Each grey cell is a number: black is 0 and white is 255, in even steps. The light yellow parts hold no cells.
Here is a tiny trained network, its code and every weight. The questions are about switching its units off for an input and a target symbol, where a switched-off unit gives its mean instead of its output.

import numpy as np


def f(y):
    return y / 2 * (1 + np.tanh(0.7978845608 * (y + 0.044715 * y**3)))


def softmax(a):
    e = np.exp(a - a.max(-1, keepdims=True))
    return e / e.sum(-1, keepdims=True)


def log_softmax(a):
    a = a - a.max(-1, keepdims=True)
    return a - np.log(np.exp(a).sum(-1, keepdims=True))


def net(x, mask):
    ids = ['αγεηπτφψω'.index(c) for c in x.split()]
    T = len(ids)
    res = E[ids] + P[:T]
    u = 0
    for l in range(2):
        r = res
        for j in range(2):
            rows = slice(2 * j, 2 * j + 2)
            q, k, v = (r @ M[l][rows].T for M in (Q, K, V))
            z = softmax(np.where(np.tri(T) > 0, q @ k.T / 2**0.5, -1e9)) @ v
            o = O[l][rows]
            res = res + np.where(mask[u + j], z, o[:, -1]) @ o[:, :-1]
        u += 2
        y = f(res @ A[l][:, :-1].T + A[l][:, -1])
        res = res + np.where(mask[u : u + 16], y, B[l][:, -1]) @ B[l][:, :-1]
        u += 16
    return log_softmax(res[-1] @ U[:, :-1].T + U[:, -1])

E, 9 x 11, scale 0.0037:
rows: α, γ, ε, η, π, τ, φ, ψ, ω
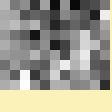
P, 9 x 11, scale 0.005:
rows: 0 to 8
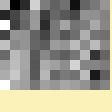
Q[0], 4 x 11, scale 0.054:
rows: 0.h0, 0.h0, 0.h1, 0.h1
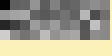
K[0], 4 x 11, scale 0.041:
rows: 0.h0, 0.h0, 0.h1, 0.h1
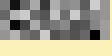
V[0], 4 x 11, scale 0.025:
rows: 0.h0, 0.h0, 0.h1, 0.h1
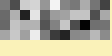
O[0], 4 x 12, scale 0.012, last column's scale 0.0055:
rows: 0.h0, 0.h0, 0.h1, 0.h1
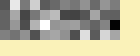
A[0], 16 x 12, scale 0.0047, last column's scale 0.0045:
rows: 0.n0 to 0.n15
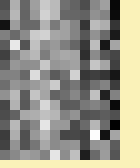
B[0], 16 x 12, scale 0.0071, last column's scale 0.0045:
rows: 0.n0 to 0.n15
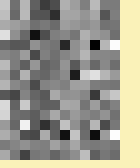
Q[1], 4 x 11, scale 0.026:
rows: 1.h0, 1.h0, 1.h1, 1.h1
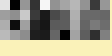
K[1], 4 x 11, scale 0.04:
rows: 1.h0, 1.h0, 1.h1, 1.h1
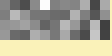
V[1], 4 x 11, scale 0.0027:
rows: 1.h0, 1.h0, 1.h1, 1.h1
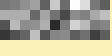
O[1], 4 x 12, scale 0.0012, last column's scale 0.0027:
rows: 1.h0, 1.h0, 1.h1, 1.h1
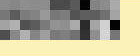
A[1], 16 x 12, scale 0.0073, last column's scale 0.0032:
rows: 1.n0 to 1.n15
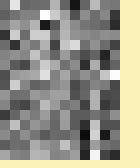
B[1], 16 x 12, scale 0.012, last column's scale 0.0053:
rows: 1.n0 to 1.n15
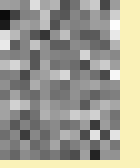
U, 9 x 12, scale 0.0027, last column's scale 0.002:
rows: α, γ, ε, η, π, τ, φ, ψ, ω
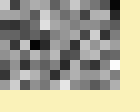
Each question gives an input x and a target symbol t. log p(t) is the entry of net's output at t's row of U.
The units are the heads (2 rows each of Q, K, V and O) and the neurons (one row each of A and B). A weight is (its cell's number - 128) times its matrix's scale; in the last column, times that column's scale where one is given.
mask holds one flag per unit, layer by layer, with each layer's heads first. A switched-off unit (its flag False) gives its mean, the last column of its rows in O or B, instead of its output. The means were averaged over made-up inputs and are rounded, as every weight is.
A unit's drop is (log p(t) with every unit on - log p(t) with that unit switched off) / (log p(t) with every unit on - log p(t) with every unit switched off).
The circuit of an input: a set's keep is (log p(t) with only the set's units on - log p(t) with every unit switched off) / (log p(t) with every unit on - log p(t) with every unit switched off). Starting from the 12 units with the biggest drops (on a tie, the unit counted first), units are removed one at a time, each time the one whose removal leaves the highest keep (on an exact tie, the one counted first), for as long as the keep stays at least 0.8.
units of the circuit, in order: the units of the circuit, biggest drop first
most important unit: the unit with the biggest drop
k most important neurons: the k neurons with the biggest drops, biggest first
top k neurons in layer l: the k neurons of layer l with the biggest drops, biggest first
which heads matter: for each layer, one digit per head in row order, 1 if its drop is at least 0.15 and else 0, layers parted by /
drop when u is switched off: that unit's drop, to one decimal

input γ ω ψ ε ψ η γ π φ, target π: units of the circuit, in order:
(0.h1)
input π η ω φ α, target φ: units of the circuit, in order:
(0.h0, 0.h1, 0.n4, 0.n13)
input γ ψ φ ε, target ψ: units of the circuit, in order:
(0.h0, 1.n2)
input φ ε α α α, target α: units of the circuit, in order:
(0.h0, 1.n4)
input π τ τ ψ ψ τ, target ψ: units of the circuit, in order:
(0.h0, 1.n2)
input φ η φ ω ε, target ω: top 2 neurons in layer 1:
(1.n3, 1.n7)
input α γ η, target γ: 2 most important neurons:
(1.n6, 1.n10)
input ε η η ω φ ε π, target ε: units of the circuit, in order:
(0.h1, 1.n1, 1.n7)
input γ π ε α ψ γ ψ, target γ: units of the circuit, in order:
(0.h0, 1.n6, 1.n10, 0.h1)
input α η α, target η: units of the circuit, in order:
(1.n13, 0.h1)
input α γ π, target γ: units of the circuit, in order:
(0.h0, 1.n6, 0.h1, 1.n10)
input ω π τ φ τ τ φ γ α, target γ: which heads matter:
10 / 00
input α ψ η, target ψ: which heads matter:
10 / 00
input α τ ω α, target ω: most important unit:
0.h1
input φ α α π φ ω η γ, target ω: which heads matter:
11 / 00
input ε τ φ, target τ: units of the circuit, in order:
(0.h0, 1.n0)
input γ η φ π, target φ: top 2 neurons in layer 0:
(0.n13, 0.n4)
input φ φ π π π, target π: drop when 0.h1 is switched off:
0.8
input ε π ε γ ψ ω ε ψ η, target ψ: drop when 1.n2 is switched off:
0.3
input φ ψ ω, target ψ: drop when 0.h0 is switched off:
0.9
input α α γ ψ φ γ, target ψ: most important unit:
0.h0
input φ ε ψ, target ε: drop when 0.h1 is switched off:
1.1
